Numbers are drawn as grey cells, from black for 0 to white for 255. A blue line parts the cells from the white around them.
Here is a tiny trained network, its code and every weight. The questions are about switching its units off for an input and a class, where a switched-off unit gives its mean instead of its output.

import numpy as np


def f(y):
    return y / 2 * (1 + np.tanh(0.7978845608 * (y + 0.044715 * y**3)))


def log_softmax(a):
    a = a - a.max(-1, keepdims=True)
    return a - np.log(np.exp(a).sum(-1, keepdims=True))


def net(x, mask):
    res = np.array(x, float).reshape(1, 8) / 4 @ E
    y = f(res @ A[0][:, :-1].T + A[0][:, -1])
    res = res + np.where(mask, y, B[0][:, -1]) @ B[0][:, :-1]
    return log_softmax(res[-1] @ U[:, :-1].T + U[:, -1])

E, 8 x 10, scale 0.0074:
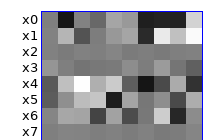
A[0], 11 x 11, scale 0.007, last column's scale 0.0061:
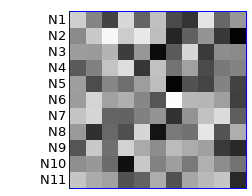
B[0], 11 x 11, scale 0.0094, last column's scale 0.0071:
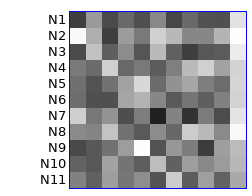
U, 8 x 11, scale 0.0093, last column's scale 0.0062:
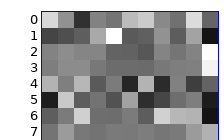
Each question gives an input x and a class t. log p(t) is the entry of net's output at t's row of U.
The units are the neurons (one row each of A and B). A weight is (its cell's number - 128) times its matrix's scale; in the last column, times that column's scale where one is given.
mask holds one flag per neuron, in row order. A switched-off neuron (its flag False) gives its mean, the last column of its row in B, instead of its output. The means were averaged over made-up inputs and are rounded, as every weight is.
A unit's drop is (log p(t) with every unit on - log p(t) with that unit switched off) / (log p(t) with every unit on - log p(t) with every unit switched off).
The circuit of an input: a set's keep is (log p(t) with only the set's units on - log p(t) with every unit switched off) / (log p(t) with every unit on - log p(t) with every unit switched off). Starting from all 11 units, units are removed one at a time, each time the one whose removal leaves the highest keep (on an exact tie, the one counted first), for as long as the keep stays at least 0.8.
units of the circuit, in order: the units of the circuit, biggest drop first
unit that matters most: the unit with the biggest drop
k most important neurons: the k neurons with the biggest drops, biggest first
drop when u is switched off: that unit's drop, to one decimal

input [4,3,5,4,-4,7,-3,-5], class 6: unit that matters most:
N4
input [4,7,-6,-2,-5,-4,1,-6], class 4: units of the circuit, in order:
N7, N11
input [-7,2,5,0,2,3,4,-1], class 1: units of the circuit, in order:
N9, N6
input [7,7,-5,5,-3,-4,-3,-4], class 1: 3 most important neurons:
N5, N2, N3
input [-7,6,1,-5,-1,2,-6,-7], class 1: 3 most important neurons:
N9, N6, N3
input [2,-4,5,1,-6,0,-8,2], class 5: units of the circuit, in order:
N1, N2
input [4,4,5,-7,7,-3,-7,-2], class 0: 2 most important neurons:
N2, N3
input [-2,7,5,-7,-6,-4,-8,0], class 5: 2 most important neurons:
N1, N2
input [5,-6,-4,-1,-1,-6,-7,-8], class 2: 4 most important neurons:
N8, N3, N7, N1
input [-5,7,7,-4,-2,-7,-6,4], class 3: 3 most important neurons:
N7, N1, N10
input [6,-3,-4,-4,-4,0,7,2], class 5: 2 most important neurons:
N3, N2
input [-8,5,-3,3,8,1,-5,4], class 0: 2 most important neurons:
N2, N5
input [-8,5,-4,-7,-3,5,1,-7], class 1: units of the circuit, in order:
N6, N9
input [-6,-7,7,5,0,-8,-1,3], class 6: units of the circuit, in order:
N8, N7
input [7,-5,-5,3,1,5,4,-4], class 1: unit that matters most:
N5
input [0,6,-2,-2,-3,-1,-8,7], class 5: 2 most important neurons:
N1, N2
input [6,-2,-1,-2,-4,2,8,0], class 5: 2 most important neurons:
N3, N2
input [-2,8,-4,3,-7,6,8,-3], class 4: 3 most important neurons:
N7, N11, N2
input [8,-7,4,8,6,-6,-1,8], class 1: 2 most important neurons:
N5, N7
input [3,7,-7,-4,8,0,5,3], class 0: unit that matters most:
N2
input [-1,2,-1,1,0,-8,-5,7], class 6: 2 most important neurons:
N8, N3
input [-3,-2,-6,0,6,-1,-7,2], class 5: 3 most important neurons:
N1, N7, N5
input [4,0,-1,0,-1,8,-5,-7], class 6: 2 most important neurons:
N4, N3
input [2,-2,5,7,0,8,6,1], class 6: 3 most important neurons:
N4, N1, N7
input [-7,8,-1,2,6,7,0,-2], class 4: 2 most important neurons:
N7, N11
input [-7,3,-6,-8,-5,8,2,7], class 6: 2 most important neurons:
N4, N2
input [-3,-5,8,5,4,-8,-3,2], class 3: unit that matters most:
N4
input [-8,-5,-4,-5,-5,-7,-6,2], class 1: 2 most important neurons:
N9, N6
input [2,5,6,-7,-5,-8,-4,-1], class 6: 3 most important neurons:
N8, N10, N2
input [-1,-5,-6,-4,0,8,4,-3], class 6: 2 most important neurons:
N4, N7
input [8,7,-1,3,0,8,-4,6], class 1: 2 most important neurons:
N5, N8
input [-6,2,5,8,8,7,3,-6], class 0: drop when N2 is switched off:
1.2
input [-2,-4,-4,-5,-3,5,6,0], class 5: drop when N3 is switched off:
0.6
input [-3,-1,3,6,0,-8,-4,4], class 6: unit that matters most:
N8
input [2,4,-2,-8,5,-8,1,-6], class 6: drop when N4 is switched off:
-0.1
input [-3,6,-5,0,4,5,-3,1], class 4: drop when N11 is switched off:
0.2
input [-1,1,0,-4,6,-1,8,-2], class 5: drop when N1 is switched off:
-0.1
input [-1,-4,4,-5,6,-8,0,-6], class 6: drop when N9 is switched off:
0.0
